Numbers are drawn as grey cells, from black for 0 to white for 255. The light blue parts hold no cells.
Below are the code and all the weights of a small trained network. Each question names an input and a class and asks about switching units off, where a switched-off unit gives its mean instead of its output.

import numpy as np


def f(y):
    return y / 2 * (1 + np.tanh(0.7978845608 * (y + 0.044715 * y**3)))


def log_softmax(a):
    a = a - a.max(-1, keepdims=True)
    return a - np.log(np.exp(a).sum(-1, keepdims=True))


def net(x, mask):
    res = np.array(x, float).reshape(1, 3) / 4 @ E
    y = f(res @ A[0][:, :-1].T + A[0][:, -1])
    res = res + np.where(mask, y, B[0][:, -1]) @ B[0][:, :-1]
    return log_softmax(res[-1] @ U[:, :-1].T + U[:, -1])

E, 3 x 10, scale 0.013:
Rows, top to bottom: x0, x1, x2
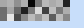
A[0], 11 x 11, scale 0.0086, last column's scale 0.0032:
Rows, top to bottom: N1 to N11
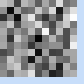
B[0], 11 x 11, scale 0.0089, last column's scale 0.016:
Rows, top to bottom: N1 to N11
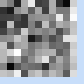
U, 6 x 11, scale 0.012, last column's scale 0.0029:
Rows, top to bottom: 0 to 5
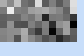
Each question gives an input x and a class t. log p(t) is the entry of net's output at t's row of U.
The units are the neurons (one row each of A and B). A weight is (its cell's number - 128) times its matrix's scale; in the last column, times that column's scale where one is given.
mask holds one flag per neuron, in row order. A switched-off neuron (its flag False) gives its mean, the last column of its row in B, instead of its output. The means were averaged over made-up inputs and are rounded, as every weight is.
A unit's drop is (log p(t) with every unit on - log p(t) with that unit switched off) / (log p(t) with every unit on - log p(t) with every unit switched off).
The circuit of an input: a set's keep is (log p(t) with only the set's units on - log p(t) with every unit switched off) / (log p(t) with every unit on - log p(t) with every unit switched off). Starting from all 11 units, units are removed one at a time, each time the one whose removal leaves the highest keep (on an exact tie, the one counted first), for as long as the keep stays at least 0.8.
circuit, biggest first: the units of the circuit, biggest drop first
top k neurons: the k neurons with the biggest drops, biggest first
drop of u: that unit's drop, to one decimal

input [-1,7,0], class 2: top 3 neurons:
(N2 N6 N10)
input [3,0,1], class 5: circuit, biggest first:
(N11 N3)
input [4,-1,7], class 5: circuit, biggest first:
(N1)
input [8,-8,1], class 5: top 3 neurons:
(N1 N5 N4)
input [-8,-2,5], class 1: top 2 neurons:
(N11 N8)
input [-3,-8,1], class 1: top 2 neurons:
(N2 N10)
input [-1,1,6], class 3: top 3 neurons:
(N8 N11 N4)
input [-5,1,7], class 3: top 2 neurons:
(N3 N4)
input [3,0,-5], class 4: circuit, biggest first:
(N11 N6)
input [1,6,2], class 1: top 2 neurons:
(N6 N3)
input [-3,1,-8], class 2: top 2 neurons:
(N2 N10)
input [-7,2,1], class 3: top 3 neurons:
(N3 N4 N1)
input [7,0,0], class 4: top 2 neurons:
(N11 N8)
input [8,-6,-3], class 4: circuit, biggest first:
(N6)
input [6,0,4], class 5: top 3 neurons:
(N1 N11 N8)
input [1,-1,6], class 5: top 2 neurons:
(N1 N11)
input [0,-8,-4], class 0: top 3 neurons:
(N11 N8 N4)
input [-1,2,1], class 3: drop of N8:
0.2
